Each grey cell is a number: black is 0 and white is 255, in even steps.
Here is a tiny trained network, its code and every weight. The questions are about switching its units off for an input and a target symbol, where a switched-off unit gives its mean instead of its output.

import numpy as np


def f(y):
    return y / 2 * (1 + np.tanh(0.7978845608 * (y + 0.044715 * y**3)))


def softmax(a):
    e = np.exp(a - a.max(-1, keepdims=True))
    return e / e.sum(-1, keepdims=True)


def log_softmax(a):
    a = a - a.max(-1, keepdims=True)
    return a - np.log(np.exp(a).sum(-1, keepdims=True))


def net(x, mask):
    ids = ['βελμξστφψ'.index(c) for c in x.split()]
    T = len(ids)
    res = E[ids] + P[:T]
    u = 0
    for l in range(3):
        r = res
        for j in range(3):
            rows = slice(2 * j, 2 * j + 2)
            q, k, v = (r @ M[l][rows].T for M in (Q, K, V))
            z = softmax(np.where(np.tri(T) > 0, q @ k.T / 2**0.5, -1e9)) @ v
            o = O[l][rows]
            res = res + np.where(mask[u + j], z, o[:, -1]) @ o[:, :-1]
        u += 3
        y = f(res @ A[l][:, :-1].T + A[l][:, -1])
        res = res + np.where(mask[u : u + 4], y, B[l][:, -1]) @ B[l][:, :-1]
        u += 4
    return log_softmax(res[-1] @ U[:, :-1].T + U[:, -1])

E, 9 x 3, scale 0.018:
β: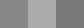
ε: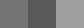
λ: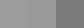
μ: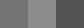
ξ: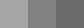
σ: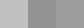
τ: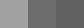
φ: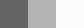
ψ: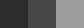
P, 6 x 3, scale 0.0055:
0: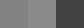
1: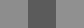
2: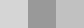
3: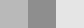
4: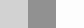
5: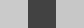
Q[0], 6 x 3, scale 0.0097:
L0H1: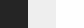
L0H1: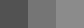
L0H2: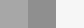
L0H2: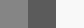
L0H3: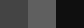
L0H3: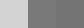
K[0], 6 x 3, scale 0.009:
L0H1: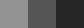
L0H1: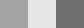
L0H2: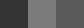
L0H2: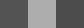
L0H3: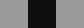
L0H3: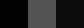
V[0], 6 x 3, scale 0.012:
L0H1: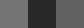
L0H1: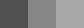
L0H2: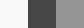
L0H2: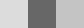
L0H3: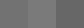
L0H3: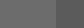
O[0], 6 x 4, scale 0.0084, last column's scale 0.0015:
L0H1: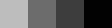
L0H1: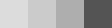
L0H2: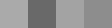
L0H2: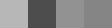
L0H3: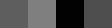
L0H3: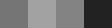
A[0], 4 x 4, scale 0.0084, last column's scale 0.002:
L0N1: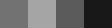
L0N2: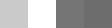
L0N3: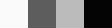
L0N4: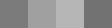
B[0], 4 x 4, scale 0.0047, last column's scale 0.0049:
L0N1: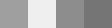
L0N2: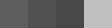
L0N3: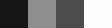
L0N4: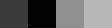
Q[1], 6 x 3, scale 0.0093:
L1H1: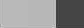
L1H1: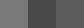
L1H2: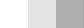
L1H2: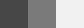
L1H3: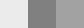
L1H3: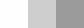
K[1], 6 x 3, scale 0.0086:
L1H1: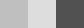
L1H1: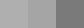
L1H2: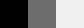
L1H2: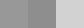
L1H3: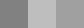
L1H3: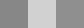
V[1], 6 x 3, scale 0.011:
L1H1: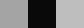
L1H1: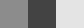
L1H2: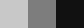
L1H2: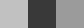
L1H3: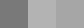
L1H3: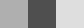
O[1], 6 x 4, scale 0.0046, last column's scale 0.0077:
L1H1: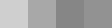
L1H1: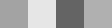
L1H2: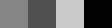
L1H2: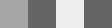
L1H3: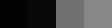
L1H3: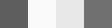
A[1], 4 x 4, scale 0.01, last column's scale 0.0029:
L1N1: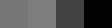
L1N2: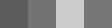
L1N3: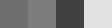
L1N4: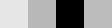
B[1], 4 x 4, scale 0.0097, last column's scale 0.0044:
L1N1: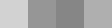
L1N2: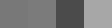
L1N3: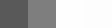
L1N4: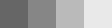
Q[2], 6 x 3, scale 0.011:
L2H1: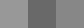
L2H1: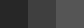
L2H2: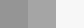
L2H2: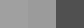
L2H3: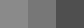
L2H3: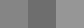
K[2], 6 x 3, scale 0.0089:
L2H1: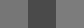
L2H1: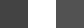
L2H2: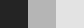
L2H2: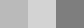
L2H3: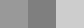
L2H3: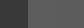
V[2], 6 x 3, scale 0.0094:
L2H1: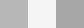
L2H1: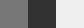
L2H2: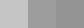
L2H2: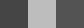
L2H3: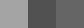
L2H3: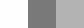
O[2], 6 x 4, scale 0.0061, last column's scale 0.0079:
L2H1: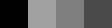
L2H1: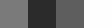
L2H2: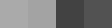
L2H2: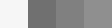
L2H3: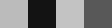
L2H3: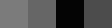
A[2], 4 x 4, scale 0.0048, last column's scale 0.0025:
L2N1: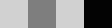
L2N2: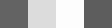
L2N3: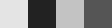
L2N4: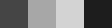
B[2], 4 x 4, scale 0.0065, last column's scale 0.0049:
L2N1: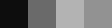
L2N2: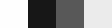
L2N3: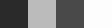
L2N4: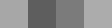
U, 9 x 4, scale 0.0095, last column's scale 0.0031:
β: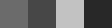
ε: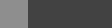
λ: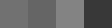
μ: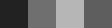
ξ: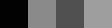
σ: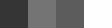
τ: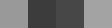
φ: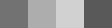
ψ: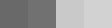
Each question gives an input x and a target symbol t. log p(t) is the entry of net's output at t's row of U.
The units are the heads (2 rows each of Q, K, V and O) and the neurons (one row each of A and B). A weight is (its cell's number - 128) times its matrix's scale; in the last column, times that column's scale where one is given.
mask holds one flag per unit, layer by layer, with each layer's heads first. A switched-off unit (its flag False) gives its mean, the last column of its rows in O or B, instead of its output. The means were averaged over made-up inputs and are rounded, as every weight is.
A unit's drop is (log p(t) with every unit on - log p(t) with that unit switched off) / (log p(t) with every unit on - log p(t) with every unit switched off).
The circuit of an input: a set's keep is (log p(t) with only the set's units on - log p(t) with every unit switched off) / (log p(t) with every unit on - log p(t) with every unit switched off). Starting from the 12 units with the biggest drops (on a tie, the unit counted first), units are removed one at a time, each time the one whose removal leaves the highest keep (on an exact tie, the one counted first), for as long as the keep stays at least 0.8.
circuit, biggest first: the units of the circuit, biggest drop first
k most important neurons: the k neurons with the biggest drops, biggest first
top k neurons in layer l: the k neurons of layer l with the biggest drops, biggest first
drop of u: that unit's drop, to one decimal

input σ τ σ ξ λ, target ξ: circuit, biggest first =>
L2H3; L2H1; L1H3
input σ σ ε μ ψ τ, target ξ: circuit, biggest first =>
L2H3; L2H1; L0H2; L1H3
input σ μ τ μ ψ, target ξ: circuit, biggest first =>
L0H2; L2H3; L2H1; L1H3
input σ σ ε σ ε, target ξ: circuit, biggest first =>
L2H3; L2H1; L1H3; L1H1
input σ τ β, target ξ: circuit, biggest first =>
L2H3; L2H1; L1H3
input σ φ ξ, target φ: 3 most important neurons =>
L1N4; L1N2; L2N3
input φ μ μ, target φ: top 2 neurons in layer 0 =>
L0N3; L0N4
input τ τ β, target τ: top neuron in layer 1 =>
L1N3
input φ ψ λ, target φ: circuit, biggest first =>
L1H2; L0H1; L1N4
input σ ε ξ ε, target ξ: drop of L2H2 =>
0.3
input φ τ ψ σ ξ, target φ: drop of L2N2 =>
-0.2
